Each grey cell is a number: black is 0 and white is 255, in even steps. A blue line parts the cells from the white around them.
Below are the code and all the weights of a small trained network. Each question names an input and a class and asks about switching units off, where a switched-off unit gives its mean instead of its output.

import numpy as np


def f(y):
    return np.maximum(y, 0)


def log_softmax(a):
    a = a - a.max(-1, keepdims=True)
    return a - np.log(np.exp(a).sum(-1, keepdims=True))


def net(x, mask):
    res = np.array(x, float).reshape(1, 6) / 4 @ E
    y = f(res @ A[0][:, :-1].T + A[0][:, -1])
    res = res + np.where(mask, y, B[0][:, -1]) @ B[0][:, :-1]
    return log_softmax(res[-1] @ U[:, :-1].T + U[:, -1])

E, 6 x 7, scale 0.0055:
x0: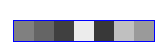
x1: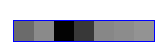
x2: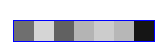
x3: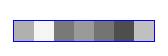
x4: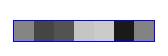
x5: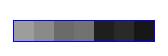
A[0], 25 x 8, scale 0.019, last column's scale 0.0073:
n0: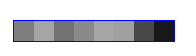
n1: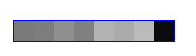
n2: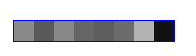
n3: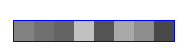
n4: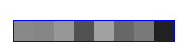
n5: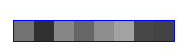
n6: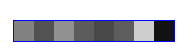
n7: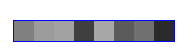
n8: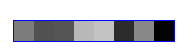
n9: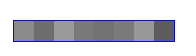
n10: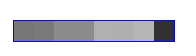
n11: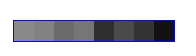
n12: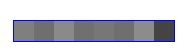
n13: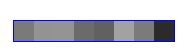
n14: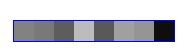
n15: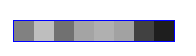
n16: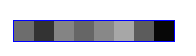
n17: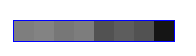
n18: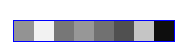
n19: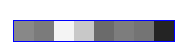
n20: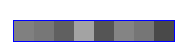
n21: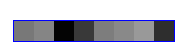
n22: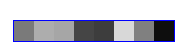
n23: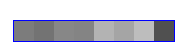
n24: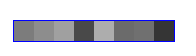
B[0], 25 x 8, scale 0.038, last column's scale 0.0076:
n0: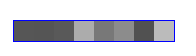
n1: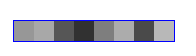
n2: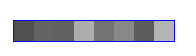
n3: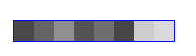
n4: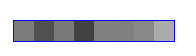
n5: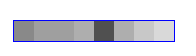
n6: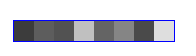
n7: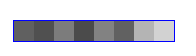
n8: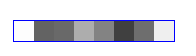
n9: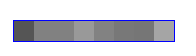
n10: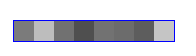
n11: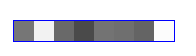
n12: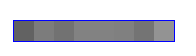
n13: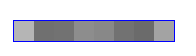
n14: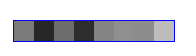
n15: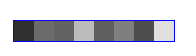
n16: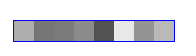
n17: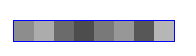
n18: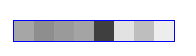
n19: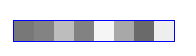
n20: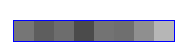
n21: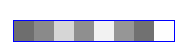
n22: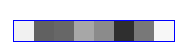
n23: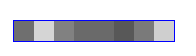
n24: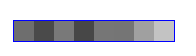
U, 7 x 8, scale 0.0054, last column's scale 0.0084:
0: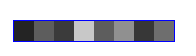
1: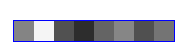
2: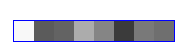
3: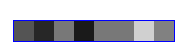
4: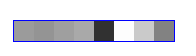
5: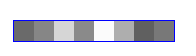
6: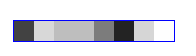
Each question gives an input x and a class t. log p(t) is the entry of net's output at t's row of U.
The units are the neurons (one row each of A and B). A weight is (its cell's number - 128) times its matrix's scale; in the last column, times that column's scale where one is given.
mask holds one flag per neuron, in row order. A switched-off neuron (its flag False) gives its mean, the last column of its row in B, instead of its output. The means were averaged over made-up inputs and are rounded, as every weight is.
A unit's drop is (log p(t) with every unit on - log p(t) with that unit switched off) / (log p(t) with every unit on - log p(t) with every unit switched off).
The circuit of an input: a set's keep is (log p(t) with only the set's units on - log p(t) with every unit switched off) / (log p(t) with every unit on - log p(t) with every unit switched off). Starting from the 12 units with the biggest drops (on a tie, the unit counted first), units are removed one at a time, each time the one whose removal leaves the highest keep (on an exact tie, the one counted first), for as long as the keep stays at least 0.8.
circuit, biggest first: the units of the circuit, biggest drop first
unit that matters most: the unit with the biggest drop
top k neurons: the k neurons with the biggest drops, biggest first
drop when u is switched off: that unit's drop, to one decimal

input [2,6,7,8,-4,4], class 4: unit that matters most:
n18
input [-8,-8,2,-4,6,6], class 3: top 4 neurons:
[n7, n24, n21, n4]
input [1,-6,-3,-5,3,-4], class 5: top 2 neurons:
[n19, n18]
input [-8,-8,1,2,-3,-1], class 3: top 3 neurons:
[n7, n24, n21]
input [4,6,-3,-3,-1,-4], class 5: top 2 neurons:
[n21, n11]
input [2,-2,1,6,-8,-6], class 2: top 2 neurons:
[n22, n11]
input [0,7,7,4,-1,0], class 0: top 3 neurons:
[n15, n0, n19]
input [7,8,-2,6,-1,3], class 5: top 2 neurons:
[n21, n7]
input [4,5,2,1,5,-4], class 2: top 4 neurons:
[n8, n19, n11, n5]
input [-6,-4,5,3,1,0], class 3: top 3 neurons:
[n7, n24, n6]
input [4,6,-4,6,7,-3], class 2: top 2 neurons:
[n8, n19]
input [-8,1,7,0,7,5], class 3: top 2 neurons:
[n7, n24]
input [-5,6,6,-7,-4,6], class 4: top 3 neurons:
[n5, n16, n6]
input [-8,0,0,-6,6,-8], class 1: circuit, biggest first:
[n1]
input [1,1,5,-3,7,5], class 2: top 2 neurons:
[n8, n6]
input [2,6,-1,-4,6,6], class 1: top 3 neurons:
[n11, n22, n19]
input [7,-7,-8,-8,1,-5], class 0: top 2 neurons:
[n6, n2]
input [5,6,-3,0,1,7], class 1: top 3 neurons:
[n11, n19, n17]
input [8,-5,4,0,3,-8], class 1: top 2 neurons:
[n10, n23]
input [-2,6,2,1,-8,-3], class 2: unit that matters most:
n22
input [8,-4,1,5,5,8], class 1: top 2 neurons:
[n11, n17]
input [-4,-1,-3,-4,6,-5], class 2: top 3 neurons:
[n8, n11, n17]
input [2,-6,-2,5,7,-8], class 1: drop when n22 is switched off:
0.1
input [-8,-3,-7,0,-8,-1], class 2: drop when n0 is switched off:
0.1
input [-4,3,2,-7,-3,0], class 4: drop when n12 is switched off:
0.0
